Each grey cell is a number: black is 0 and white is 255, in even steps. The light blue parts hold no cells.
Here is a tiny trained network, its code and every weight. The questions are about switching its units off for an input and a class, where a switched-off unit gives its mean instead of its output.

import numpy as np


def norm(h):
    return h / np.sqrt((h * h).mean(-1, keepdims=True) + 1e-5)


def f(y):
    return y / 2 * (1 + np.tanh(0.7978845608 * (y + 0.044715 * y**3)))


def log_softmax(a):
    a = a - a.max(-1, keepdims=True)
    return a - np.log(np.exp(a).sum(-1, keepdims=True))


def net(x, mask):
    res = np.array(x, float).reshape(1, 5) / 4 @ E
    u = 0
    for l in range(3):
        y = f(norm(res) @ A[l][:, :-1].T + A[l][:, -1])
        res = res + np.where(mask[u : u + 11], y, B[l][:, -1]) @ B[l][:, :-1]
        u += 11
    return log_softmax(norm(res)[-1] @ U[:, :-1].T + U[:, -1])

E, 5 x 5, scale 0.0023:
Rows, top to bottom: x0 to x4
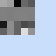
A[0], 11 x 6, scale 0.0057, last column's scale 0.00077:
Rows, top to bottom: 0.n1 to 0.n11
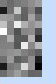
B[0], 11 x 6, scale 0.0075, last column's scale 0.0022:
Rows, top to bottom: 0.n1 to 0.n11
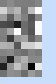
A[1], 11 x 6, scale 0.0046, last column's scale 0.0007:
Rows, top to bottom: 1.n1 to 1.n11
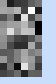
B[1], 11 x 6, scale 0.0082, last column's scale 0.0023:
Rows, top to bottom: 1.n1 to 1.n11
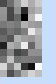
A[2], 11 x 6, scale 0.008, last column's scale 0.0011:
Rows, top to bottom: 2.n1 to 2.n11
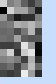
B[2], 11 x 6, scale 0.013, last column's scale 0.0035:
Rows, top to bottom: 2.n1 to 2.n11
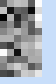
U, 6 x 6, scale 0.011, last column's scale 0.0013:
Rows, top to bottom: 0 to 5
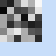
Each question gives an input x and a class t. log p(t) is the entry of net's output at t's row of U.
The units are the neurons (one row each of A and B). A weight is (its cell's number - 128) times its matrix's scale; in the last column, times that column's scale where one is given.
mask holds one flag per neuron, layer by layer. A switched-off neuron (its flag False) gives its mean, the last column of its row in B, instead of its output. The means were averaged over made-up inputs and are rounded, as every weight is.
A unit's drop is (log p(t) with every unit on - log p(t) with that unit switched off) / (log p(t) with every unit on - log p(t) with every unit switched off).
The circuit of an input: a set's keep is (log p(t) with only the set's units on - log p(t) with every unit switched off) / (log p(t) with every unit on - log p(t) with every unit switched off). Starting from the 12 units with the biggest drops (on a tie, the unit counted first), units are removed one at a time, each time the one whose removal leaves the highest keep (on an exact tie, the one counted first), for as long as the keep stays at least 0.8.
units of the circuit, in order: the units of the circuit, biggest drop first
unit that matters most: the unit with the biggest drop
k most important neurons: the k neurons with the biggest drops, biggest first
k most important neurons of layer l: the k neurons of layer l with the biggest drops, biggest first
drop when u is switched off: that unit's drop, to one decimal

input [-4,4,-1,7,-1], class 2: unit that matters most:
0.n2
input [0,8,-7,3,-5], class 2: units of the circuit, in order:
[0.n4; 1.n2; 0.n10]
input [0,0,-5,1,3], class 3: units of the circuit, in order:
[0.n10; 2.n2]
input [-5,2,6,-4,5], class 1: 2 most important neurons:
[0.n4; 2.n3]
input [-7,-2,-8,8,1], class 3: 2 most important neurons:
[0.n10; 1.n3]
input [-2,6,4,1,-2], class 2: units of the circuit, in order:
[0.n2; 1.n2]
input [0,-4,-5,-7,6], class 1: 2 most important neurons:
[0.n2; 0.n4]
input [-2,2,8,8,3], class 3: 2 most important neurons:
[0.n10; 2.n2]
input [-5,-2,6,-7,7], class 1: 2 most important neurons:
[0.n4; 2.n3]
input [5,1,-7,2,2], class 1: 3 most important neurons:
[0.n2; 2.n3; 1.n3]
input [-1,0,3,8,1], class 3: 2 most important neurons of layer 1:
[1.n10; 1.n3]
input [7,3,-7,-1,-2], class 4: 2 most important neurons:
[0.n5; 0.n4]
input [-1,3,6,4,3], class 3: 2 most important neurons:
[0.n10; 2.n2]
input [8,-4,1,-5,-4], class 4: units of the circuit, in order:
[0.n5]
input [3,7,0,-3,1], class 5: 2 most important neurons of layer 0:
[0.n7; 0.n10]
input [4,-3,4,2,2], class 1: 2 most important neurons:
[0.n2; 2.n3]
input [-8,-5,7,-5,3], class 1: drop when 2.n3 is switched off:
0.2
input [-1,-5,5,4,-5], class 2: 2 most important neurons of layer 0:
[0.n4; 0.n2]
